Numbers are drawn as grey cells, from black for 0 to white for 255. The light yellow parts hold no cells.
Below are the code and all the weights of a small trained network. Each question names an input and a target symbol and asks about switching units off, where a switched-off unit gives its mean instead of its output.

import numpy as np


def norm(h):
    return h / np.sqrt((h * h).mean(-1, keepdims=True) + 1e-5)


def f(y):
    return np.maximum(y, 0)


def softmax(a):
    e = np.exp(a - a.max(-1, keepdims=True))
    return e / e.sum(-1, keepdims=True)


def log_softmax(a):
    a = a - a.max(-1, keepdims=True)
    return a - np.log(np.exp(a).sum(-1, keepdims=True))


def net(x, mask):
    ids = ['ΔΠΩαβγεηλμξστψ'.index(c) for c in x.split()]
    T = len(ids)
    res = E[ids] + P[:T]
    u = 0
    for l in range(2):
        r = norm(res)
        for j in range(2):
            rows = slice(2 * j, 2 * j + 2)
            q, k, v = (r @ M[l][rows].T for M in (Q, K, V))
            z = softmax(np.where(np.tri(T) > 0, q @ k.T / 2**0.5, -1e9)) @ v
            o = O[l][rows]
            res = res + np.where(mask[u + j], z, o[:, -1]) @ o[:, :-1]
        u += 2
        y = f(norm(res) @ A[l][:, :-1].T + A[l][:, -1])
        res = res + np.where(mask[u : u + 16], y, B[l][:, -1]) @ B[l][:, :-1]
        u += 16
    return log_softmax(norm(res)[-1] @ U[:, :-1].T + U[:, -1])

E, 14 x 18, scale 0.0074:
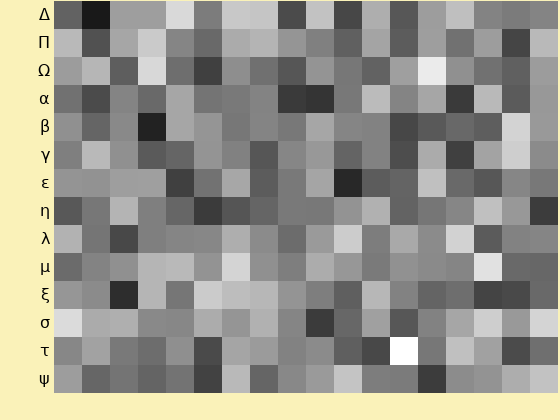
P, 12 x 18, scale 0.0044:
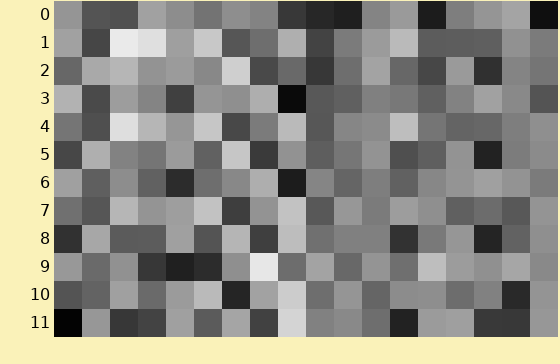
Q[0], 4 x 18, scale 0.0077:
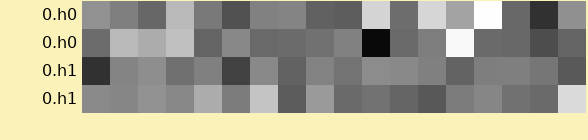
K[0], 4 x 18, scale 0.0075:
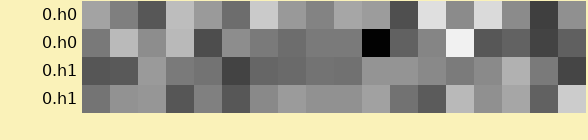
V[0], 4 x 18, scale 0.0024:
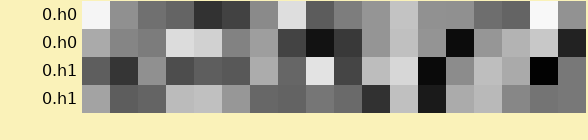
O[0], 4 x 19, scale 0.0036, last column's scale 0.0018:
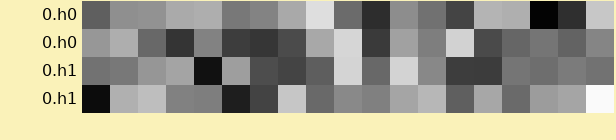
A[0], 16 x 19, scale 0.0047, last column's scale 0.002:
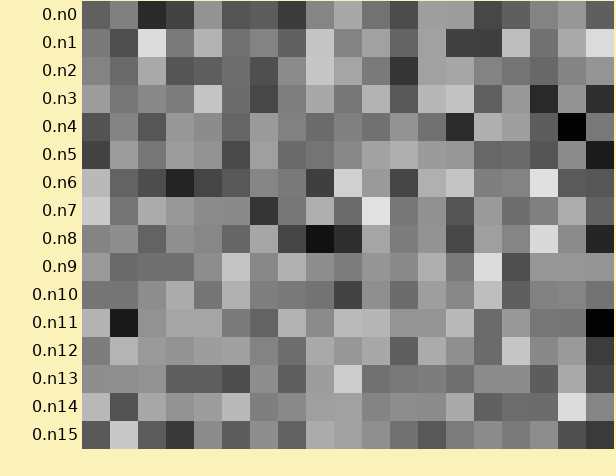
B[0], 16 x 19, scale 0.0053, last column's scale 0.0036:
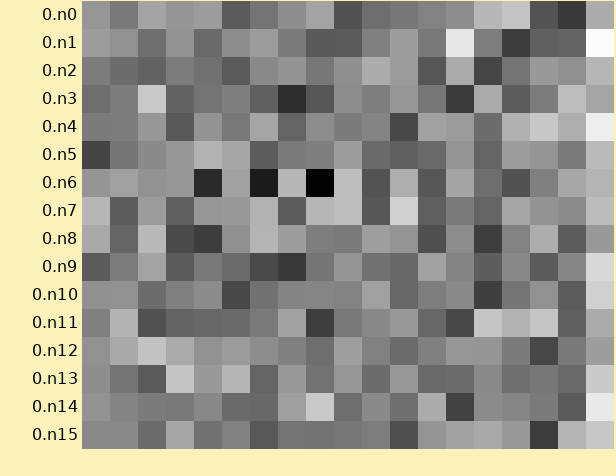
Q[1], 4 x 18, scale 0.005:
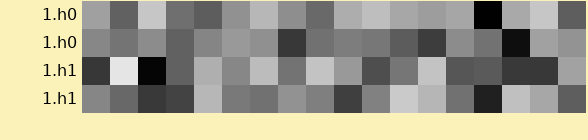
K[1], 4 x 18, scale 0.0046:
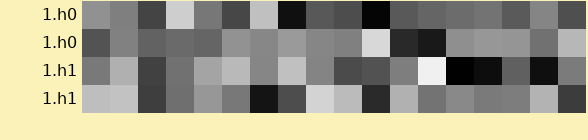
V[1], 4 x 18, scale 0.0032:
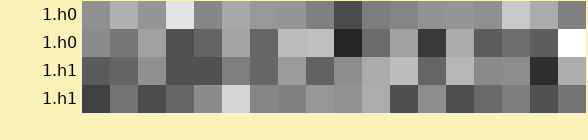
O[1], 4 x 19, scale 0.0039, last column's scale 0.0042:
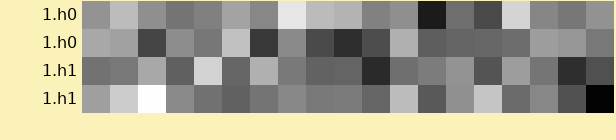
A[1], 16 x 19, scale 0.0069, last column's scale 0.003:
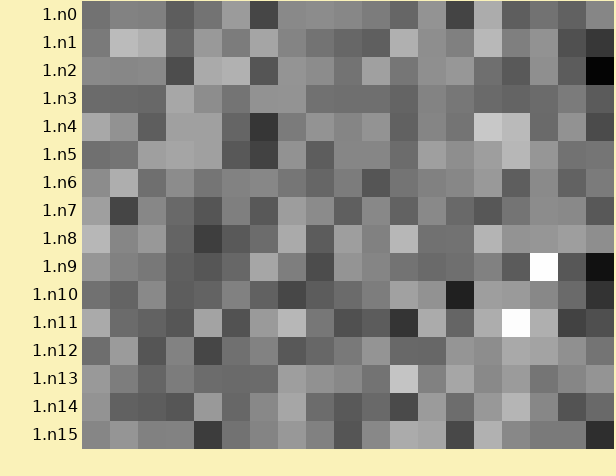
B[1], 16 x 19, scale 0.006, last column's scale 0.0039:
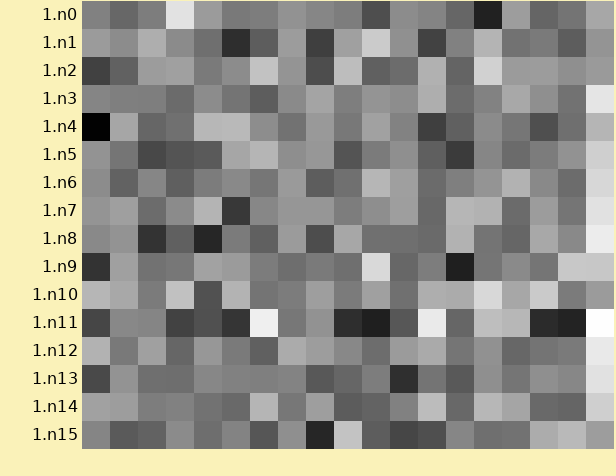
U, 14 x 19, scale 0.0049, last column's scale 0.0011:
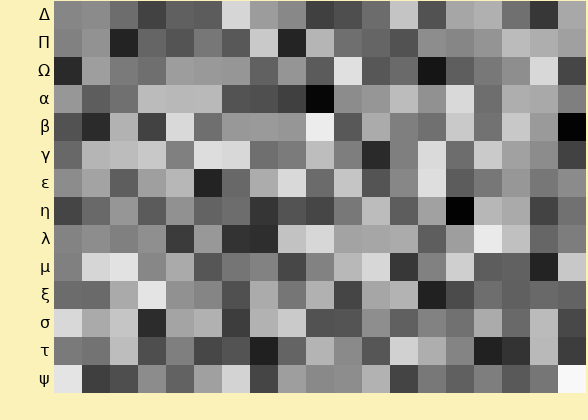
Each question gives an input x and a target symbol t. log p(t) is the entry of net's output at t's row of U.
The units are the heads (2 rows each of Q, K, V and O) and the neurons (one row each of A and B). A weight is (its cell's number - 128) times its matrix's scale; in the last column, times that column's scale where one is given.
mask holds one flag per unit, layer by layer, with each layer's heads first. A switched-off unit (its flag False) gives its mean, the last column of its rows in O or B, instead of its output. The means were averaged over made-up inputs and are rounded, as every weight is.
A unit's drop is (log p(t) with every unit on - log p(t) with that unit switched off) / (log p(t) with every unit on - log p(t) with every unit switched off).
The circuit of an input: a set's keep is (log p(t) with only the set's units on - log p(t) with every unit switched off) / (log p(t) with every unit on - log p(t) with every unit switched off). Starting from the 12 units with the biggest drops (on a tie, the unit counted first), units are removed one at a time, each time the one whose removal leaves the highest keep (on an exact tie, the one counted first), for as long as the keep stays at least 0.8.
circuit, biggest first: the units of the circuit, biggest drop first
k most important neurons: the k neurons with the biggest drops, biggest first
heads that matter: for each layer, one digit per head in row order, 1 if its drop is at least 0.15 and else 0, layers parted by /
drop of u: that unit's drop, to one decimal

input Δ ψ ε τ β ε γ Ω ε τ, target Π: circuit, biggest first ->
(0.n6, 1.n8)
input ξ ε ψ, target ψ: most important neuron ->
(0.n8)
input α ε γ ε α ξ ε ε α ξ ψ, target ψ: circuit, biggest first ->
(0.n1, 0.n7)
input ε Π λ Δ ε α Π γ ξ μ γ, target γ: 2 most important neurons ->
(1.n2, 0.n12)
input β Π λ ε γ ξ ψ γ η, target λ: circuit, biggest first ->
(0.h1, 1.n10)
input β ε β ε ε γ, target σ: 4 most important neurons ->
(0.n15, 1.n12, 0.n8, 1.n11)
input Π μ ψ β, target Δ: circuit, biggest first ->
(0.h0, 1.n11)
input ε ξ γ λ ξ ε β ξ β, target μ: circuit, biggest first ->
(1.h1, 0.h0, 1.n1)
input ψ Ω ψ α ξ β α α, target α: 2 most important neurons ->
(0.n3, 1.n10)
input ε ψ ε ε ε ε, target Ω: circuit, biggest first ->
(0.h0, 1.n9, 1.n11)
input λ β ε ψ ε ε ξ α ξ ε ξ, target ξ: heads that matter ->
00 / 01
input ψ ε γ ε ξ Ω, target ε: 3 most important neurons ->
(0.n8, 1.n11, 0.n5)
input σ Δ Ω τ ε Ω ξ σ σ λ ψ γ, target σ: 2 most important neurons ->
(1.n12, 0.n15)
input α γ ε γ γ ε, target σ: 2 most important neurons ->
(1.n11, 1.n12)
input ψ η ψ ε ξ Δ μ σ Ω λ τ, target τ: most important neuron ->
(0.n3)
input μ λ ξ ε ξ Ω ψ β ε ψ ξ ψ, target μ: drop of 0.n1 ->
0.2
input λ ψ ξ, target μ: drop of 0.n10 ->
0.1
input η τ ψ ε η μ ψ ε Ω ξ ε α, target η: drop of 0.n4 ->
0.0
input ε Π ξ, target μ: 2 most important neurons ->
(1.n1, 0.n14)
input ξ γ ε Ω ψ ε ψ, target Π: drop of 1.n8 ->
0.1
